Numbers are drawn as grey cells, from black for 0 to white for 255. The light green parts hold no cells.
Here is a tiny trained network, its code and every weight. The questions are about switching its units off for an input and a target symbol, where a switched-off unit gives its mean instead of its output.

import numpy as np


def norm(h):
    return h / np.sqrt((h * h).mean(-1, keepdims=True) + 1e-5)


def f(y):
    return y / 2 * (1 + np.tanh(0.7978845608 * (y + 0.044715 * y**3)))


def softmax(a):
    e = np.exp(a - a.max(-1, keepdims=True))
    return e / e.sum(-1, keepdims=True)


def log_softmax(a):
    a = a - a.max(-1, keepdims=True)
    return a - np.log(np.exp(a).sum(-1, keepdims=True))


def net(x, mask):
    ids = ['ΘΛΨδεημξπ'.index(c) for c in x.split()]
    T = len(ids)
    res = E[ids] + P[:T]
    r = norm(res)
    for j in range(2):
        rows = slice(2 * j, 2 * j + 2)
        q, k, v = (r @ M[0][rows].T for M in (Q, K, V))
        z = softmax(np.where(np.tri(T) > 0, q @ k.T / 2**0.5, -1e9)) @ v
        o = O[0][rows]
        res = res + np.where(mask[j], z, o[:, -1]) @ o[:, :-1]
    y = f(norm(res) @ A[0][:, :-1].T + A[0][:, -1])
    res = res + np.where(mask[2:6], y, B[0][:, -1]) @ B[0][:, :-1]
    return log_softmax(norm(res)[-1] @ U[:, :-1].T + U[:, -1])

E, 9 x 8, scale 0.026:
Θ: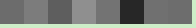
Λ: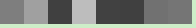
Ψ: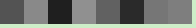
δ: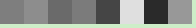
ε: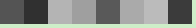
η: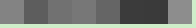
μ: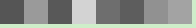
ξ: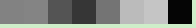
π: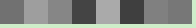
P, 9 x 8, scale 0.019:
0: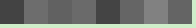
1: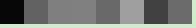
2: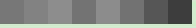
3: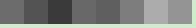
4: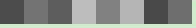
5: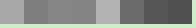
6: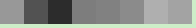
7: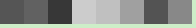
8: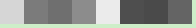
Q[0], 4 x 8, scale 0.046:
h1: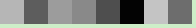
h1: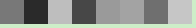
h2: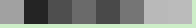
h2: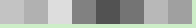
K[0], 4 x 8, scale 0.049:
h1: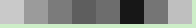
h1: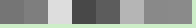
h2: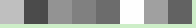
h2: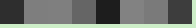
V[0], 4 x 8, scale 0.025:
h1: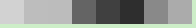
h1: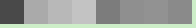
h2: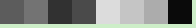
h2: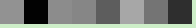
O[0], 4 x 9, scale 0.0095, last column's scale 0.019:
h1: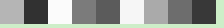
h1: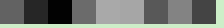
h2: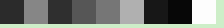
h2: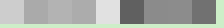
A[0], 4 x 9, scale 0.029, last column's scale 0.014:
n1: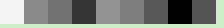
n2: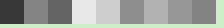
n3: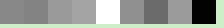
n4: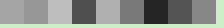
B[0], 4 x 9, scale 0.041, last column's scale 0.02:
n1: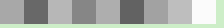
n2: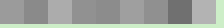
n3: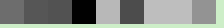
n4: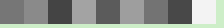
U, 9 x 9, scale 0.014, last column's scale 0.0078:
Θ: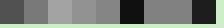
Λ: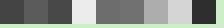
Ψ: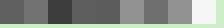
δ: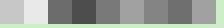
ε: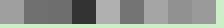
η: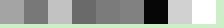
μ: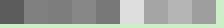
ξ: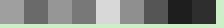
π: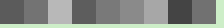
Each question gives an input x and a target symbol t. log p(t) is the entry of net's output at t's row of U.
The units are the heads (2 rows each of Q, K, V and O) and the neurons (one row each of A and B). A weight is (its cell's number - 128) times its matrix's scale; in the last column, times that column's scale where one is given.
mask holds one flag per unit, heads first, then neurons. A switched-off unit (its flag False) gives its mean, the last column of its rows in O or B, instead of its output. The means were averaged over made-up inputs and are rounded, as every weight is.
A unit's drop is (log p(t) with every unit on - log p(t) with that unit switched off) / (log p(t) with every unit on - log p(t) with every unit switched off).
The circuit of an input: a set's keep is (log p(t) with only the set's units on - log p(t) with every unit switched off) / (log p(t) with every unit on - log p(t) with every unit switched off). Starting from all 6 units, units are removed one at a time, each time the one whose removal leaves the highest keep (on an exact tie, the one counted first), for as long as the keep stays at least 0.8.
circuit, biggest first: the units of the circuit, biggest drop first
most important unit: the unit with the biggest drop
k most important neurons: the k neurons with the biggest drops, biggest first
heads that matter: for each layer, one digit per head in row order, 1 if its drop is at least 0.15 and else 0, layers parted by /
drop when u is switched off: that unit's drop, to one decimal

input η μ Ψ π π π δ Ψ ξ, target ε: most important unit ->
n1
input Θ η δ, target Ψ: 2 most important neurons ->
n1; n2
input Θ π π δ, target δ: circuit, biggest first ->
n1; h2; n4
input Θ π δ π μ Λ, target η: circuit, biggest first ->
h1; n1
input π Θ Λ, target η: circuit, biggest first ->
n4; h1; h2
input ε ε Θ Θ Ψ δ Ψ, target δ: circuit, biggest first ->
n1; h2; n2
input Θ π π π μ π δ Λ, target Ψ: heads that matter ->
01
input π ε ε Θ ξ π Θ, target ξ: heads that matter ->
01
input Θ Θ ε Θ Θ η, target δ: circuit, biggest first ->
n1; h2
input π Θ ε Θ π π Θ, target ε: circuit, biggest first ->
n3; h2
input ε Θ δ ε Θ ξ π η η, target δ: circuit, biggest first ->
h2; n1
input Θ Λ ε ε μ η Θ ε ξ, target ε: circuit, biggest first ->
h2; n3
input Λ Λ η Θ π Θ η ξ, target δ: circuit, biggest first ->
n1; h2
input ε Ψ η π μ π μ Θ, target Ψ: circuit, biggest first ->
n1
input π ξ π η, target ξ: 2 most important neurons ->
n4; n1
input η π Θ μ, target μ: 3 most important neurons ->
n1; n2; n4
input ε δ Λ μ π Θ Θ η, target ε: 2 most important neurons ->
n3; n4
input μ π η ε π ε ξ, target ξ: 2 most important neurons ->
n1; n3
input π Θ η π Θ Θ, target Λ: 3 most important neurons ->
n4; n1; n2
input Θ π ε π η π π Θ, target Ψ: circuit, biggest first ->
h2
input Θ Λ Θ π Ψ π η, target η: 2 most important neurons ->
n4; n3
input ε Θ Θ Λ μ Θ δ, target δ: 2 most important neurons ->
n1; n2
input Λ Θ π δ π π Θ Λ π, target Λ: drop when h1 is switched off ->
0.1
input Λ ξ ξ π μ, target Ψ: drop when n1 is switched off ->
0.3
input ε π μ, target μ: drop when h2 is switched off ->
0.7
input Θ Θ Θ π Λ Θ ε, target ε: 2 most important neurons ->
n3; n1
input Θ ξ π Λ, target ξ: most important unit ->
h2
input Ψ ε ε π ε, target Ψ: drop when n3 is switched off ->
0.0
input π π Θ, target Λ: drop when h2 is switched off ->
0.1
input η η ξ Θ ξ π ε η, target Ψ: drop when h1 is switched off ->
-0.1
